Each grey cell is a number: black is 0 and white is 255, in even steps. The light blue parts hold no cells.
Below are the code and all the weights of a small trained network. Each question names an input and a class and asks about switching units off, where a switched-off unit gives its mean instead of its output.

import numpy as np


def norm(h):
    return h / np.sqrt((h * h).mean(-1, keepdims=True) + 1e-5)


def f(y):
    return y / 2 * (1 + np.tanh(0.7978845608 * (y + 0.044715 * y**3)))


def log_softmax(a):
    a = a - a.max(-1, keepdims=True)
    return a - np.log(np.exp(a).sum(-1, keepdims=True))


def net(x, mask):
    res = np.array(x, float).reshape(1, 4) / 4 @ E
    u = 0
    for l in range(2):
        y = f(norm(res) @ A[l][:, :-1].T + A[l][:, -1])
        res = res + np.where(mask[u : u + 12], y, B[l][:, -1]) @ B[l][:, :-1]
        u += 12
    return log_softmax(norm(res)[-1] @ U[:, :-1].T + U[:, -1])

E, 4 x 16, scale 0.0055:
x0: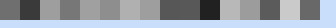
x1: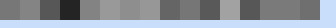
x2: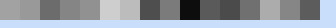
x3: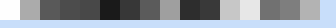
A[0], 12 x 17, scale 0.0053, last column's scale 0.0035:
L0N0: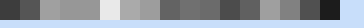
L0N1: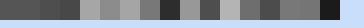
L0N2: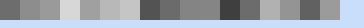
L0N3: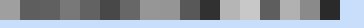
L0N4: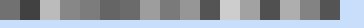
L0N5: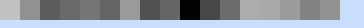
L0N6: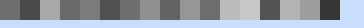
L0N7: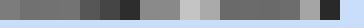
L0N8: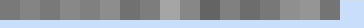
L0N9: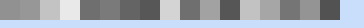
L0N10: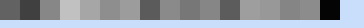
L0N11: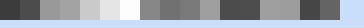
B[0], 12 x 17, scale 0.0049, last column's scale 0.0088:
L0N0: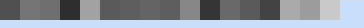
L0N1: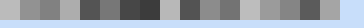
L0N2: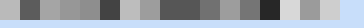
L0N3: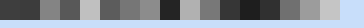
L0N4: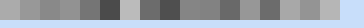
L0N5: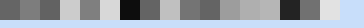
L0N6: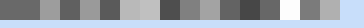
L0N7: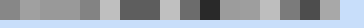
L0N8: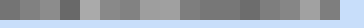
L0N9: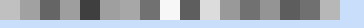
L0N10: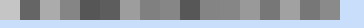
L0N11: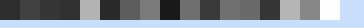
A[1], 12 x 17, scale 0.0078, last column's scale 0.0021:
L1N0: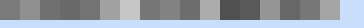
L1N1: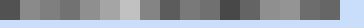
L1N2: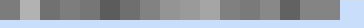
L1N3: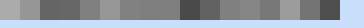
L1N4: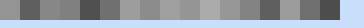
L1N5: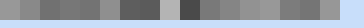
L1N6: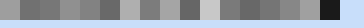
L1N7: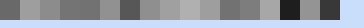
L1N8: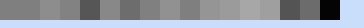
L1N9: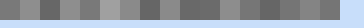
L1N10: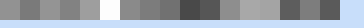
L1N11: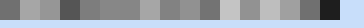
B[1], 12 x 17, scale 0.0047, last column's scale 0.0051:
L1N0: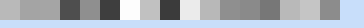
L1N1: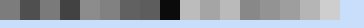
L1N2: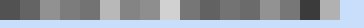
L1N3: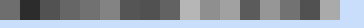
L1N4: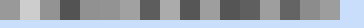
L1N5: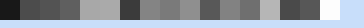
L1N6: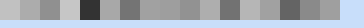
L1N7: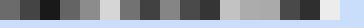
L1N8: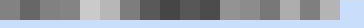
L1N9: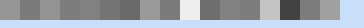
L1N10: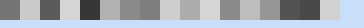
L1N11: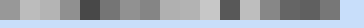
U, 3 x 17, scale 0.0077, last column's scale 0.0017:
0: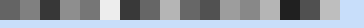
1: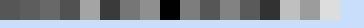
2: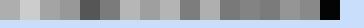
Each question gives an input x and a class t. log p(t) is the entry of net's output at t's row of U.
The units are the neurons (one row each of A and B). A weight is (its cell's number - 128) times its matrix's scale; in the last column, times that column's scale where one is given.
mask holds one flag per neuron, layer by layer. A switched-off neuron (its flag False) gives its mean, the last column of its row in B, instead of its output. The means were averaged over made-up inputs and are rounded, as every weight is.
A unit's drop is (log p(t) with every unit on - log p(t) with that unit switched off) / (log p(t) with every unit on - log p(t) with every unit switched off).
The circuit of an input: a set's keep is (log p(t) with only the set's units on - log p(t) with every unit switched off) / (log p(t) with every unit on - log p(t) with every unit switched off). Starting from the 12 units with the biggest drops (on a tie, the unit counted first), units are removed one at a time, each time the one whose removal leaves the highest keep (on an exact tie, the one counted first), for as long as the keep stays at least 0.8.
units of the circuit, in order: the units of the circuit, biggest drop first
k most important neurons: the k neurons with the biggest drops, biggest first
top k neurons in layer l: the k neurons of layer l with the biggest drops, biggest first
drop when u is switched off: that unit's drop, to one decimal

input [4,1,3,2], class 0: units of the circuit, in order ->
(L0N5)
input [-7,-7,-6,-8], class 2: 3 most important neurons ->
(L0N5; L0N2; L1N5)
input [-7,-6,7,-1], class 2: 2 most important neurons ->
(L0N2; L1N0)
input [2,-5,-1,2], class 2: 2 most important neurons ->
(L0N9; L0N11)
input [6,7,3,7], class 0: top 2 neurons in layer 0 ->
(L0N5; L0N11)
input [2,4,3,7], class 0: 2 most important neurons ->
(L0N5; L0N11)
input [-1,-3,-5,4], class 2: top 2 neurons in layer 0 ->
(L0N11; L0N5)
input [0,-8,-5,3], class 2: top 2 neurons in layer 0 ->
(L0N5; L0N6)
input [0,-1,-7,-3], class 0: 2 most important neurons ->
(L0N11; L0N2)
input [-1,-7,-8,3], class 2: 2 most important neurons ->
(L0N5; L0N6)
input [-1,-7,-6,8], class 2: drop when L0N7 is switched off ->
-0.1
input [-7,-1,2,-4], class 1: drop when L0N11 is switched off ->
0.2
